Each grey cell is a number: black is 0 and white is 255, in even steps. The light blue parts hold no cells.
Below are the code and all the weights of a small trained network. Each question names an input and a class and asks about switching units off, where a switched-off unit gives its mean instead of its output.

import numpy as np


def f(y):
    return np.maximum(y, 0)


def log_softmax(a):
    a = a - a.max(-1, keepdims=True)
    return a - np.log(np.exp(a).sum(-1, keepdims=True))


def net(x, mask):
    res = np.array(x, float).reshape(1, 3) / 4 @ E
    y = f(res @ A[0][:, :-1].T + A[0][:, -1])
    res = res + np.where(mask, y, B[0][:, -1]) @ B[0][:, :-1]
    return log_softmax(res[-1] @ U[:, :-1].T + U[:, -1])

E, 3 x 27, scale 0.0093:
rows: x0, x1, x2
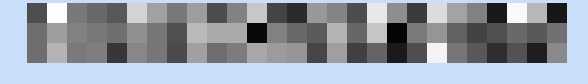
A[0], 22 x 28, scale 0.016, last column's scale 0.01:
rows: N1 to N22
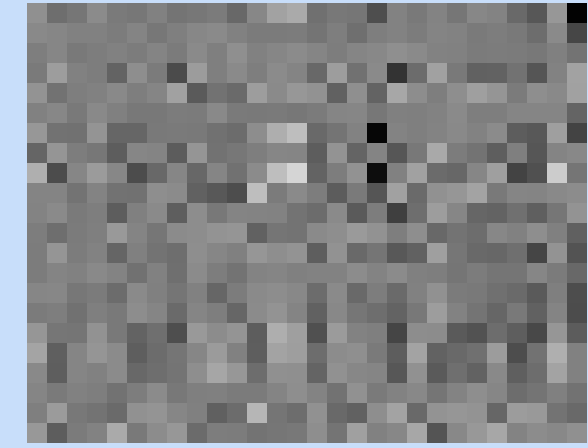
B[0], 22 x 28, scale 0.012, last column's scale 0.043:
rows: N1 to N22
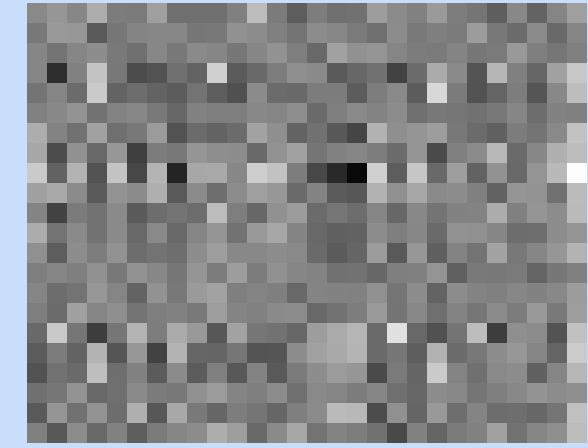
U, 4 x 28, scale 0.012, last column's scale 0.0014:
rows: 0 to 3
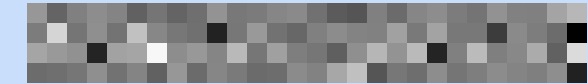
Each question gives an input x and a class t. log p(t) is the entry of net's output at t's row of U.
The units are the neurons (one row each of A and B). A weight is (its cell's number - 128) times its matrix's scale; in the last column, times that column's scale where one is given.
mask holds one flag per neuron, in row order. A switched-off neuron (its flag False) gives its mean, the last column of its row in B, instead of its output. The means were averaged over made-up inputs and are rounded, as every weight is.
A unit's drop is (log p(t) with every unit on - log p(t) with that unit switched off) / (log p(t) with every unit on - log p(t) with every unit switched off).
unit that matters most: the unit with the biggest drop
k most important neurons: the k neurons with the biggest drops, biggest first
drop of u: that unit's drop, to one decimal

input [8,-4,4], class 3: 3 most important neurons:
N9, N21, N7
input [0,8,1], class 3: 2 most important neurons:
N9, N17
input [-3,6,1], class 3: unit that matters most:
N17
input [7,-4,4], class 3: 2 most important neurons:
N9, N21
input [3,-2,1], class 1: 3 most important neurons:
N9, N4, N22
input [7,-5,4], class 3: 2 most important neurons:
N9, N21
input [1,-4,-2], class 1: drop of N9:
0.4
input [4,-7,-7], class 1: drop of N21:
0.0
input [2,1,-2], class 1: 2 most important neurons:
N9, N4
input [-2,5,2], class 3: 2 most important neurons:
N9, N17
